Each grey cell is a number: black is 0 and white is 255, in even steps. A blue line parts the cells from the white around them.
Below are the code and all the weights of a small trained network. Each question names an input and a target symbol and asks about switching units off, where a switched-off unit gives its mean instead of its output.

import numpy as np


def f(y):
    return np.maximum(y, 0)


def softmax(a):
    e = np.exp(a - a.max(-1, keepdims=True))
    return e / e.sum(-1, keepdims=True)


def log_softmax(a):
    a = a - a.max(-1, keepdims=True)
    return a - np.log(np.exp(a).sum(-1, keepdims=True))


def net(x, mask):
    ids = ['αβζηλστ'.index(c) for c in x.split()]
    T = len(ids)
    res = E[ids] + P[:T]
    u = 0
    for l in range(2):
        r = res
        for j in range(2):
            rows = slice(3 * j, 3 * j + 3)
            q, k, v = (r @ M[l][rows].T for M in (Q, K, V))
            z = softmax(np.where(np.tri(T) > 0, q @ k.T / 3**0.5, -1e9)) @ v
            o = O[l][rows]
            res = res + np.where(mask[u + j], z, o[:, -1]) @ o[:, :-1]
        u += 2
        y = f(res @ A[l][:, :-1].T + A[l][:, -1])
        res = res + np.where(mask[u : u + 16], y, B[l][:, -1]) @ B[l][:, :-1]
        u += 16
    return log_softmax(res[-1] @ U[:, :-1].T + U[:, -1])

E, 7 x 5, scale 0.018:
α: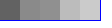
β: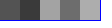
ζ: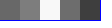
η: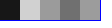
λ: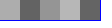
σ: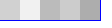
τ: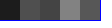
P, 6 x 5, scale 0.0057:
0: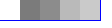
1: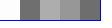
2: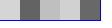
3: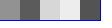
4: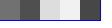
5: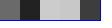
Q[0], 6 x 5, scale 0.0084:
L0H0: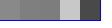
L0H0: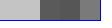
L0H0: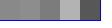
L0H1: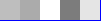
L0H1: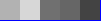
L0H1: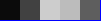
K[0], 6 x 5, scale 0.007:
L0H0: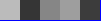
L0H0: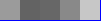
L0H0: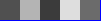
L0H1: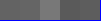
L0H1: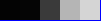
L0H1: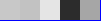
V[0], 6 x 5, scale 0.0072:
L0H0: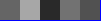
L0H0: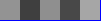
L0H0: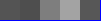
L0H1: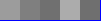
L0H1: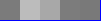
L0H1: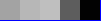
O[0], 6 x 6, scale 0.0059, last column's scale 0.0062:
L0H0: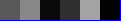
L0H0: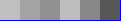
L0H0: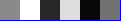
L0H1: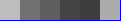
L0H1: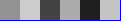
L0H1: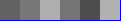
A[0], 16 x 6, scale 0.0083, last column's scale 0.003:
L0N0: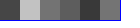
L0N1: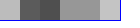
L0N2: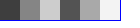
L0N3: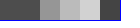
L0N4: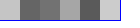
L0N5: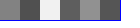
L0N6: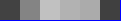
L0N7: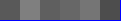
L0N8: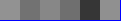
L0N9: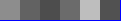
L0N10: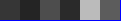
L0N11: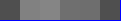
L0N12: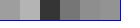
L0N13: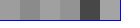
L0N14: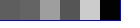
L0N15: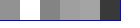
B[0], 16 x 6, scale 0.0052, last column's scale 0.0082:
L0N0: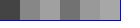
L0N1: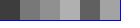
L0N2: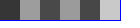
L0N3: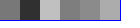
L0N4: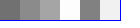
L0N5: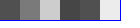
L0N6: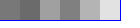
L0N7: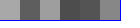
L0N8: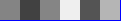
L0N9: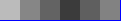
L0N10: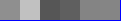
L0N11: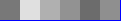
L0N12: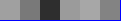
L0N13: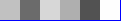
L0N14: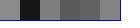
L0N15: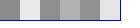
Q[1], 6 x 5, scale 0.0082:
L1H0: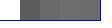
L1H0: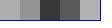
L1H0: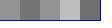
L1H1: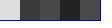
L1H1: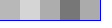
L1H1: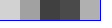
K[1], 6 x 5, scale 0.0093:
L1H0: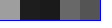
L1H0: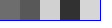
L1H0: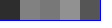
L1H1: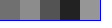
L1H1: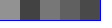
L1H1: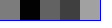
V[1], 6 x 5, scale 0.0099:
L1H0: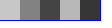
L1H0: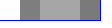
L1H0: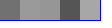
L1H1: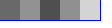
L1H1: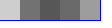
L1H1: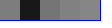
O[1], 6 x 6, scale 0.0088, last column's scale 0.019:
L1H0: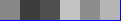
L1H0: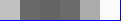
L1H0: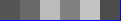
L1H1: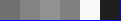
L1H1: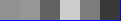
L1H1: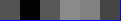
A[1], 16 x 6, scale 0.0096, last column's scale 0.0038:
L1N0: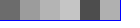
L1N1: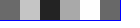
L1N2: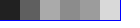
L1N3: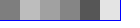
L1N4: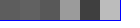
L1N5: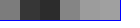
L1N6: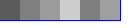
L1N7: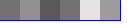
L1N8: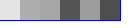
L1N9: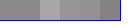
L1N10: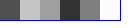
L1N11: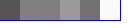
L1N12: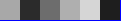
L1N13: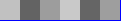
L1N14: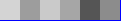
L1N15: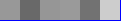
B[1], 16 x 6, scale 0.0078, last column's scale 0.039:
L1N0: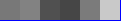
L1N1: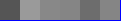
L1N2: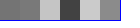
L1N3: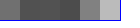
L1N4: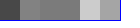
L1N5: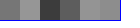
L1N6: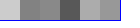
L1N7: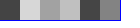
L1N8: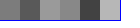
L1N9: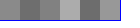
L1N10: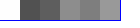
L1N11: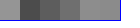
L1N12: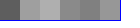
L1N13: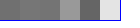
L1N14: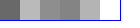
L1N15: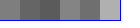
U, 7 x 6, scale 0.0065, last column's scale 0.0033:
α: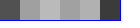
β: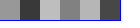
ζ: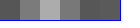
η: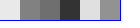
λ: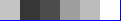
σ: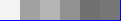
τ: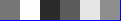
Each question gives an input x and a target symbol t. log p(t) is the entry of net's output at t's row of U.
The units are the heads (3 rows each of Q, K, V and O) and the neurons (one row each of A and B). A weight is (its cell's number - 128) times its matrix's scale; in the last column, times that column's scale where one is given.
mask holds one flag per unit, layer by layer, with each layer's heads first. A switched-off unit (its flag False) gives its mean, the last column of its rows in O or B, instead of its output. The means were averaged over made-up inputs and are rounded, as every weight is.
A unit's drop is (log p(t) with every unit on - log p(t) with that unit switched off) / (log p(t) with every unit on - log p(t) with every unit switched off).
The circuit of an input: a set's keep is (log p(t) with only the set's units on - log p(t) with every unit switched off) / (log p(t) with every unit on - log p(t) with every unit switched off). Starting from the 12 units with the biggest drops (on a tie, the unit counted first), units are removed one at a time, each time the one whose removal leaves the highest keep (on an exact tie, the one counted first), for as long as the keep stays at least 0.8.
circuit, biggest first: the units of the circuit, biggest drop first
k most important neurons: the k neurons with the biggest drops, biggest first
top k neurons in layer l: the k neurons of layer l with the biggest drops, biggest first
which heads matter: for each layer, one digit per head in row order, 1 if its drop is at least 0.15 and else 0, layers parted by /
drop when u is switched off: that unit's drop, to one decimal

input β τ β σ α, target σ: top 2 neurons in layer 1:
[L1N4; L1N8]
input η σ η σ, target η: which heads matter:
10 / 10
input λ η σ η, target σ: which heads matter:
00 / 11
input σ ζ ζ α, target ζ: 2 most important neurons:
[L0N8; L0N13]
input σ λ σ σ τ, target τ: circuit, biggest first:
[L1H1; L1N8]
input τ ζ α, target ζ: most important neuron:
[L1N10]
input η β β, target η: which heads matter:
00 / 10
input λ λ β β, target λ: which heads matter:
00 / 11
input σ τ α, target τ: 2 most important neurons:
[L1N10; L1N8]
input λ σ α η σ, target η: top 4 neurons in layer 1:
[L1N6; L1N0; L1N3; L1N10]
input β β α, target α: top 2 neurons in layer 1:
[L1N7; L1N10]
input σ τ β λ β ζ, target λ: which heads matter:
10 / 10
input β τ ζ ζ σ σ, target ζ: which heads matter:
01 / 01
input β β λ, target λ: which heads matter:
00 / 11
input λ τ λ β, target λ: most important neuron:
[L1N14]
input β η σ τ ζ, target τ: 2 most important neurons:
[L0N15; L1N0]
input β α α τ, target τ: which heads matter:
11 / 00
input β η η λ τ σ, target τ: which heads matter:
10 / 10
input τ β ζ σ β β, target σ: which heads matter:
00 / 01
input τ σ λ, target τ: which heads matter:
10 / 11
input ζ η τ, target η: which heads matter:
01 / 11
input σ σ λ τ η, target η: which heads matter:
10 / 10
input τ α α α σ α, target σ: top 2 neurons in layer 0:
[L0N15; L0N8]
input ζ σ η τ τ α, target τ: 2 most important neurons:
[L1N8; L0N15]
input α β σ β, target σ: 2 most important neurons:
[L1N4; L0N15]
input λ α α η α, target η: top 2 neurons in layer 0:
[L0N2; L0N13]
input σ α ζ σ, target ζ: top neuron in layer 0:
[L0N8]
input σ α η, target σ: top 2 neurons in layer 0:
[L0N15; L0N4]
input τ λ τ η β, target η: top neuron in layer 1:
[L1N10]
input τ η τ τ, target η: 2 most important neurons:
[L1N10; L0N0]
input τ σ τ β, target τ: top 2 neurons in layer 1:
[L1N8; L1N10]
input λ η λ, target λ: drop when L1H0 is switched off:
0.2
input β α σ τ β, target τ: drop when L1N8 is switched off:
0.3
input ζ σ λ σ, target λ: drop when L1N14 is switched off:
-0.1
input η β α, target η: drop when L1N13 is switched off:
0.2
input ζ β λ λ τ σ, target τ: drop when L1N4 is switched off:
0.1
